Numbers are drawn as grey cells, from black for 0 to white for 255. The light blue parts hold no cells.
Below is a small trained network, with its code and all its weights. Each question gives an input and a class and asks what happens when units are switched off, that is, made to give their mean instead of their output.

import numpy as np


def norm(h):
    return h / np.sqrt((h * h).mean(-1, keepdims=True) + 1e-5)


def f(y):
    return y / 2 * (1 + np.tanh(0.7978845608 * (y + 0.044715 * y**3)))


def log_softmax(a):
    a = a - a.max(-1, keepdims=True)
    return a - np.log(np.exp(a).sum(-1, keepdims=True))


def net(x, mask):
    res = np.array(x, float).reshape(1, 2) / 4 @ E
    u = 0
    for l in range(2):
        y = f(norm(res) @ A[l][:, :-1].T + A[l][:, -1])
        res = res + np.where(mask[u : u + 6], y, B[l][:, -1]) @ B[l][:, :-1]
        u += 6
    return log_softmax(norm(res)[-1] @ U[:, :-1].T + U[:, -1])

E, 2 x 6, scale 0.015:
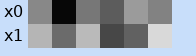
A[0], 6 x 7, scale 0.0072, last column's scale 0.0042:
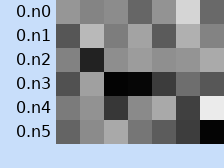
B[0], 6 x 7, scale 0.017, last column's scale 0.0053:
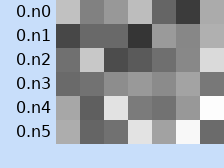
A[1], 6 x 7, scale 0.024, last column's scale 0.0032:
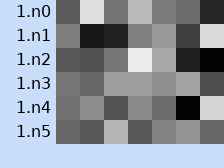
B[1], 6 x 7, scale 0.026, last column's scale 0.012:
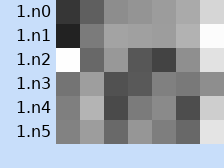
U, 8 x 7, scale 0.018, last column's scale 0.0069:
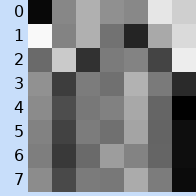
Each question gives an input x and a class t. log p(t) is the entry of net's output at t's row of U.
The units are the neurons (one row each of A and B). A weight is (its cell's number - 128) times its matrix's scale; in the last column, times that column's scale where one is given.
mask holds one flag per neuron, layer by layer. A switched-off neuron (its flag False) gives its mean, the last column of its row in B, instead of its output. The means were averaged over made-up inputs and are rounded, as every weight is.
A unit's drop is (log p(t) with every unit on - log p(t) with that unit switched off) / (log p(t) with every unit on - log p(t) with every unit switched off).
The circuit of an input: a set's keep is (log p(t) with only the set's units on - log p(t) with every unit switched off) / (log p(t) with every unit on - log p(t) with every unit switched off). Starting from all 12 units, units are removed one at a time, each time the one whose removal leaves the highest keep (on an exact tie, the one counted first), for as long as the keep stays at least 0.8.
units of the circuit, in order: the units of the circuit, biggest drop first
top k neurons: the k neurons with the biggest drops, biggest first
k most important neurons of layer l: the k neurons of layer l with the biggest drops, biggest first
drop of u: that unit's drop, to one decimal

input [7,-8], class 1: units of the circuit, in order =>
(1.n2)
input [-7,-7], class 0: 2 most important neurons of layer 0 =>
(0.n0 0.n4)
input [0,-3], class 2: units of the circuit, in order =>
(0.n4 1.n2 1.n1)
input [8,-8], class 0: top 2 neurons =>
(1.n1 0.n0)
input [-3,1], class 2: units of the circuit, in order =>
(1.n1 1.n2)
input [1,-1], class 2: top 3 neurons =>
(1.n2 1.n1 1.n5)
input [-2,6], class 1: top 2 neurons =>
(1.n1 1.n0)
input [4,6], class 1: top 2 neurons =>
(1.n1 1.n4)
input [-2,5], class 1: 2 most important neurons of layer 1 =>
(1.n1 1.n0)
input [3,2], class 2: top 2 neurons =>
(0.n2 0.n4)
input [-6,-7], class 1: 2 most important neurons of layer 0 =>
(0.n2 0.n4)
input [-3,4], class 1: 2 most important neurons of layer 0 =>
(0.n2 0.n0)
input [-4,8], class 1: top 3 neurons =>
(1.n1 1.n0 1.n4)
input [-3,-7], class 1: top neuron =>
(1.n2)
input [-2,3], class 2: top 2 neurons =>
(0.n4 1.n2)
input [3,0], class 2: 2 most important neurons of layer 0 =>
(0.n2 0.n1)
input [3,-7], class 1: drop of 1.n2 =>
1.0
